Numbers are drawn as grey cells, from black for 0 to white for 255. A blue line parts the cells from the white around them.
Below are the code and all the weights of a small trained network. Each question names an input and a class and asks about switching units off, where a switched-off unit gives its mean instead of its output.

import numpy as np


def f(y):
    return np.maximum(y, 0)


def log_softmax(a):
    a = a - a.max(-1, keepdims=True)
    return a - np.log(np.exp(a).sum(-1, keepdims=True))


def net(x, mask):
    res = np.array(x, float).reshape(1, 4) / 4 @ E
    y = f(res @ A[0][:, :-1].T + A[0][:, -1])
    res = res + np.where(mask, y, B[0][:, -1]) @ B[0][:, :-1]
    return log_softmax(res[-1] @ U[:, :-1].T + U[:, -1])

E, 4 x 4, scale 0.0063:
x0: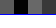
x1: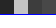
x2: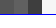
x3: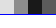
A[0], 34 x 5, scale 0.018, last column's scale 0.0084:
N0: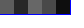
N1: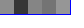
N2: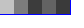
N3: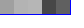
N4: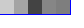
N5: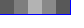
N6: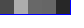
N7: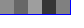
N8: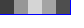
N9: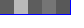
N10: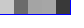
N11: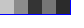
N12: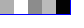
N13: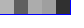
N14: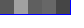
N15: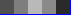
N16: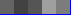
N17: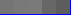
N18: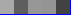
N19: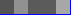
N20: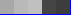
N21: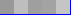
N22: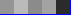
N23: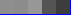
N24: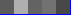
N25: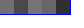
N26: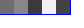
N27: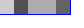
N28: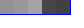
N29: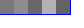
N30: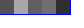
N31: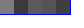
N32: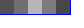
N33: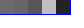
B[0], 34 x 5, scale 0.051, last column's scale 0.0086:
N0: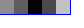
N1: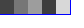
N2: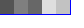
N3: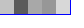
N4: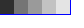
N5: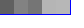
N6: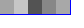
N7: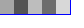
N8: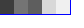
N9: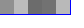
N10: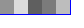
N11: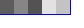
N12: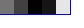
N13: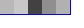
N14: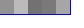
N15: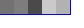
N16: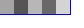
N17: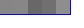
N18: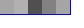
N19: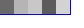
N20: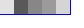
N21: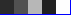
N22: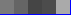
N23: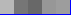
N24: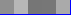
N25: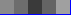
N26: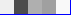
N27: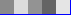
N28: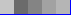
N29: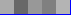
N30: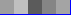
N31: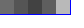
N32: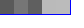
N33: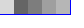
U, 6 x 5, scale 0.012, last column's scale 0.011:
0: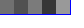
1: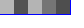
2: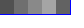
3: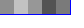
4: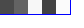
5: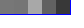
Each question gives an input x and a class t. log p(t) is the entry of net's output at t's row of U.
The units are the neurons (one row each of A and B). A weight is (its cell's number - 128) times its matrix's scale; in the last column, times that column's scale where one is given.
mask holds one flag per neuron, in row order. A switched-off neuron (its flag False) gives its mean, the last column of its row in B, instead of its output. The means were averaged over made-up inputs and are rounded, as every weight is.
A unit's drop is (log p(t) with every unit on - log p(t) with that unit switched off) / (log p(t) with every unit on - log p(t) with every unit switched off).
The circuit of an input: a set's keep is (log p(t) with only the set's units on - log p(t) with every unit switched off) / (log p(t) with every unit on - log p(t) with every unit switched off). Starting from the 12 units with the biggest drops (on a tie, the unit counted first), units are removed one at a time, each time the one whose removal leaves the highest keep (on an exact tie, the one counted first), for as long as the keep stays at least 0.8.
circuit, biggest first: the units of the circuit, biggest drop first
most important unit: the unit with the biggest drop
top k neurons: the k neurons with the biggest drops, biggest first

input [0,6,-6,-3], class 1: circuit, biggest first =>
N3
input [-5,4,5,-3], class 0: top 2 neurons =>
N12; N21
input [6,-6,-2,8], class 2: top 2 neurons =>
N2; N11
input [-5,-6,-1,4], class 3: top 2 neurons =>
N27; N10
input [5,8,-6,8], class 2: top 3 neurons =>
N2; N11; N4
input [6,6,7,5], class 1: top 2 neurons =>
N26; N12
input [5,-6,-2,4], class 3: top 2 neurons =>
N27; N12
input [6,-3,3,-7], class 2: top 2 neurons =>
N12; N8
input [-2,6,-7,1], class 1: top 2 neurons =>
N20; N3
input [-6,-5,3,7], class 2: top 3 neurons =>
N4; N11; N2
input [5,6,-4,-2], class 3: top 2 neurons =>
N12; N19
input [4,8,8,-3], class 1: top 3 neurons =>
N26; N16; N33
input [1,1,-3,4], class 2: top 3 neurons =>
N21; N26; N2
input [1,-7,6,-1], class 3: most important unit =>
N27
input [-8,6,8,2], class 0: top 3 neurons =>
N12; N21; N22
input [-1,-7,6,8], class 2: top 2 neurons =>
N4; N11
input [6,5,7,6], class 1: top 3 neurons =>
N26; N12; N16
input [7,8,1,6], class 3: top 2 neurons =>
N19; N12
